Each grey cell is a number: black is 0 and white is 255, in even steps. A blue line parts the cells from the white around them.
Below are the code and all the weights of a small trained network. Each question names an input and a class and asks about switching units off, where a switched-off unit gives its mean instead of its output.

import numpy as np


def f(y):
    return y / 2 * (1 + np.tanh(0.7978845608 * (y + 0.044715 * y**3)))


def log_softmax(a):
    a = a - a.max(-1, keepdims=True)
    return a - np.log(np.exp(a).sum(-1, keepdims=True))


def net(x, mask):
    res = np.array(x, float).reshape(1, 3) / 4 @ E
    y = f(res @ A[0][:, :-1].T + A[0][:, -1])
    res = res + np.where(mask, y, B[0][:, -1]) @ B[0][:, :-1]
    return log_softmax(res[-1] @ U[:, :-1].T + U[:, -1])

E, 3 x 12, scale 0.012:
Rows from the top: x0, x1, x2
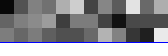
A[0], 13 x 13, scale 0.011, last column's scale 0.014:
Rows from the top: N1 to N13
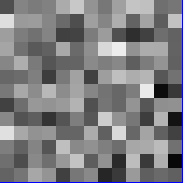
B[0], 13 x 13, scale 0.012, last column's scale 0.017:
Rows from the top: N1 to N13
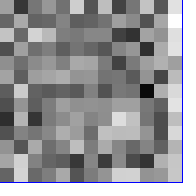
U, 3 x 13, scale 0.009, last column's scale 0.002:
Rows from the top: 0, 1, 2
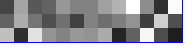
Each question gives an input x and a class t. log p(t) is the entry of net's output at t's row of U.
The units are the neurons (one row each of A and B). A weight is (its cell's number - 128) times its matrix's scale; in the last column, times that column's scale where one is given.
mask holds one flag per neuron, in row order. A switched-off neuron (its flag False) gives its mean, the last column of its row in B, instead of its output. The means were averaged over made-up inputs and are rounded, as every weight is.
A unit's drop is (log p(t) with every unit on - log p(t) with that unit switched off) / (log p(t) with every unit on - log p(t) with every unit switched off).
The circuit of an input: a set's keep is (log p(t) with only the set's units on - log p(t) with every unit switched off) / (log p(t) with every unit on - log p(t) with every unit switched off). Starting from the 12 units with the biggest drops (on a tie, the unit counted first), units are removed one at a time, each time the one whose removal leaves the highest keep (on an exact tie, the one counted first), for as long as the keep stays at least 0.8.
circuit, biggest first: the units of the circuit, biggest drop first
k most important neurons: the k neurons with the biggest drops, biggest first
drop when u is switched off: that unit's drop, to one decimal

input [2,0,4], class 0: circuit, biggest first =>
N7
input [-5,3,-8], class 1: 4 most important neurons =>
N7, N2, N9, N8
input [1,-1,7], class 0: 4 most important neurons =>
N9, N7, N12, N2
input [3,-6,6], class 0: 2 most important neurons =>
N9, N7
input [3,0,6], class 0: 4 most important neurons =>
N9, N7, N4, N2
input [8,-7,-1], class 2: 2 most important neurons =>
N1, N6
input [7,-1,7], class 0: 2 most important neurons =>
N9, N8
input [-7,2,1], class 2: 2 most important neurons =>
N3, N7
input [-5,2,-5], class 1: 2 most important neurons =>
N7, N2
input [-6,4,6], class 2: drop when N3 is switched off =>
0.8
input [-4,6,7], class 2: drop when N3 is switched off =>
0.9
